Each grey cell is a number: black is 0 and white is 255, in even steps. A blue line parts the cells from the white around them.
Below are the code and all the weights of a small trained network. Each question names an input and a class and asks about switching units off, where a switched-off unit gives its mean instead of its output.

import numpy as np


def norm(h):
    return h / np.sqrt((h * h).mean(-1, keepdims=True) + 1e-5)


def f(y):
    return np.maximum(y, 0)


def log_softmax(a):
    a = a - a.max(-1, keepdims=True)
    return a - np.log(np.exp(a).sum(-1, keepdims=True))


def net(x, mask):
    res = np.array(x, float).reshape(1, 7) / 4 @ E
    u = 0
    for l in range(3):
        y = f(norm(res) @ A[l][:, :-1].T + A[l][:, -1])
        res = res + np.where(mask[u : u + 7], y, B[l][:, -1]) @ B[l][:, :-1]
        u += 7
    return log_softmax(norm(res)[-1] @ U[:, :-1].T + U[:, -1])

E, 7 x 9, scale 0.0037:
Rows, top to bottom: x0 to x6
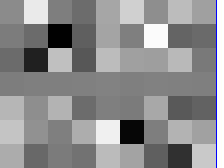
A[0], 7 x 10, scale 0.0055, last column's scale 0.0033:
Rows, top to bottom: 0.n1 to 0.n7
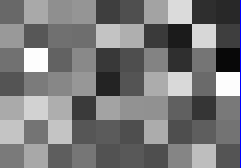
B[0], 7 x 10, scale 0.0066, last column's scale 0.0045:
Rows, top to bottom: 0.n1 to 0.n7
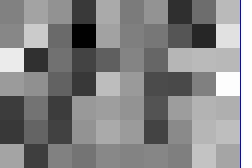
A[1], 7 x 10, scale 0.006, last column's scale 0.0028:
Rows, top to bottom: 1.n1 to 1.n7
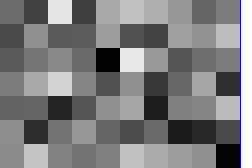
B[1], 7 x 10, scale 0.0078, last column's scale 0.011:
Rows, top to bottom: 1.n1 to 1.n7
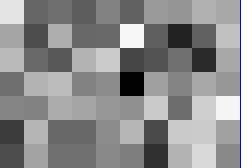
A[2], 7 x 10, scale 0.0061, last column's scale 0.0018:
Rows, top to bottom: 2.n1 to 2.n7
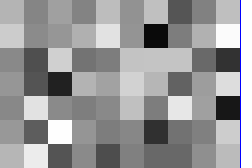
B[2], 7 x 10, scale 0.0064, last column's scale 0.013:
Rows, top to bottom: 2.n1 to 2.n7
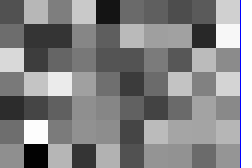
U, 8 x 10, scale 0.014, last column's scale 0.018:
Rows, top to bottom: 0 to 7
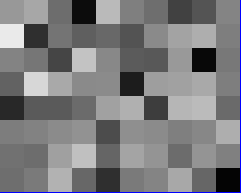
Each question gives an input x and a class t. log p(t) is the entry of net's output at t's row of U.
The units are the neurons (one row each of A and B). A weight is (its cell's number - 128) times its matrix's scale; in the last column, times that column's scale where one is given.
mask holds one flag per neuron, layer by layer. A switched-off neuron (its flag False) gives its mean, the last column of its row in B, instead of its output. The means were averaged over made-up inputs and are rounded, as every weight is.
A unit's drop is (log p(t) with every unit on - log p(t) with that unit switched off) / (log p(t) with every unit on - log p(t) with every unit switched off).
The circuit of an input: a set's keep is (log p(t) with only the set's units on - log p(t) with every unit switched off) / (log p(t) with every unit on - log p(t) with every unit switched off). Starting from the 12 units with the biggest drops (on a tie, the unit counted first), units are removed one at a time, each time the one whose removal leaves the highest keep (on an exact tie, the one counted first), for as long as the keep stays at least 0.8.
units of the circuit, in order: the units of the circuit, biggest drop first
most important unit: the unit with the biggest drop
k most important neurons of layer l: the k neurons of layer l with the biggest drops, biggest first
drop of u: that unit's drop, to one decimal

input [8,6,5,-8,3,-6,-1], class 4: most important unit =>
1.n7
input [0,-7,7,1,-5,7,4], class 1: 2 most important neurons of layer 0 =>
[0.n6 0.n5]
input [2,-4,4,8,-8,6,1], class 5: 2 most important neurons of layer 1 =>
[1.n3 1.n2]
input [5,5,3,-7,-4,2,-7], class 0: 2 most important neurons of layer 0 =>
[0.n1 0.n4]
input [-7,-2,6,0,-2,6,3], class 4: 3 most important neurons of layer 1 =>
[1.n6 1.n3 1.n5]
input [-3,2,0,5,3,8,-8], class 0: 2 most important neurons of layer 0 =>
[0.n1 0.n4]
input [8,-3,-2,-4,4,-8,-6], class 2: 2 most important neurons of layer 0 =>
[0.n2 0.n6]
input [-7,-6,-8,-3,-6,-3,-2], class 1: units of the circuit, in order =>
[0.n3 2.n1]
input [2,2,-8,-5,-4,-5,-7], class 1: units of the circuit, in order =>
[0.n3 2.n7]
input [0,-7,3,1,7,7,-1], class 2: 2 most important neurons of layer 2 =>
[2.n2 2.n4]
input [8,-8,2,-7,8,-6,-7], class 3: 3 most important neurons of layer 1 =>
[1.n4 1.n6 1.n2]
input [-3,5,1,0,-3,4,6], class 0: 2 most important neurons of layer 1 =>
[1.n3 1.n5]
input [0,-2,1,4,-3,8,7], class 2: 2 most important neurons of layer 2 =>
[2.n2 2.n1]
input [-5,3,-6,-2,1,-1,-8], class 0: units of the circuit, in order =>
[0.n4]
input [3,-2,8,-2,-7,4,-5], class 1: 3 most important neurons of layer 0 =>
[0.n2 0.n6 0.n5]
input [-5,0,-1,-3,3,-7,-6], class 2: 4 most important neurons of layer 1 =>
[1.n3 1.n2 1.n5 1.n7]
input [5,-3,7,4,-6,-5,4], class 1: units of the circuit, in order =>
[1.n1 2.n3]
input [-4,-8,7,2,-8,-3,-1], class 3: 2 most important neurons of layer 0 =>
[0.n3 0.n6]
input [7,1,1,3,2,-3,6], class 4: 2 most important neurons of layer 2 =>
[2.n5 2.n6]
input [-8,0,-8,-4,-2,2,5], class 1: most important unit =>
0.n3
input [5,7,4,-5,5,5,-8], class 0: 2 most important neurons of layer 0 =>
[0.n1 0.n4]
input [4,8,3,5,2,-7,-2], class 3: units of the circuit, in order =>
[2.n2 1.n2]
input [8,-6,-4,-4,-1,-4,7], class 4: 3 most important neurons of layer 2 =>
[2.n5 2.n4 2.n2]
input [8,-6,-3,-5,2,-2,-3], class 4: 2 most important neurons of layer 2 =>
[2.n4 2.n5]
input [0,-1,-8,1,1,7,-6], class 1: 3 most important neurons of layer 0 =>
[0.n3 0.n2 0.n7]
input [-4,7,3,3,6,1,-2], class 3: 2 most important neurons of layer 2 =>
[2.n4 2.n2]
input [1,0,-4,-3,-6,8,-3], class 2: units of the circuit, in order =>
[2.n2]
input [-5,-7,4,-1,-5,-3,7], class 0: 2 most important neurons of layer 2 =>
[2.n4 2.n2]
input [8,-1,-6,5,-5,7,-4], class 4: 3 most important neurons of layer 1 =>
[1.n3 1.n1 1.n7]
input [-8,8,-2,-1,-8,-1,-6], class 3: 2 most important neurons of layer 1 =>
[1.n5 1.n7]
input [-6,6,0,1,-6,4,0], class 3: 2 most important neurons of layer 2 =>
[2.n4 2.n2]
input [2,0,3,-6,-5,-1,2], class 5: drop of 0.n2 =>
0.2
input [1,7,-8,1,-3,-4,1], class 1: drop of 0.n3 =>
1.0
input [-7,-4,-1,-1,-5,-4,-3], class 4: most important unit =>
1.n6
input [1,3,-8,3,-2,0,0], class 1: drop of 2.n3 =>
0.0
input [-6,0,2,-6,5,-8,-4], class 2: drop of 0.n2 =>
0.1
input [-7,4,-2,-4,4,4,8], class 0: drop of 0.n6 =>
-0.1
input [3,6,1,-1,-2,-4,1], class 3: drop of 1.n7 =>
-0.1
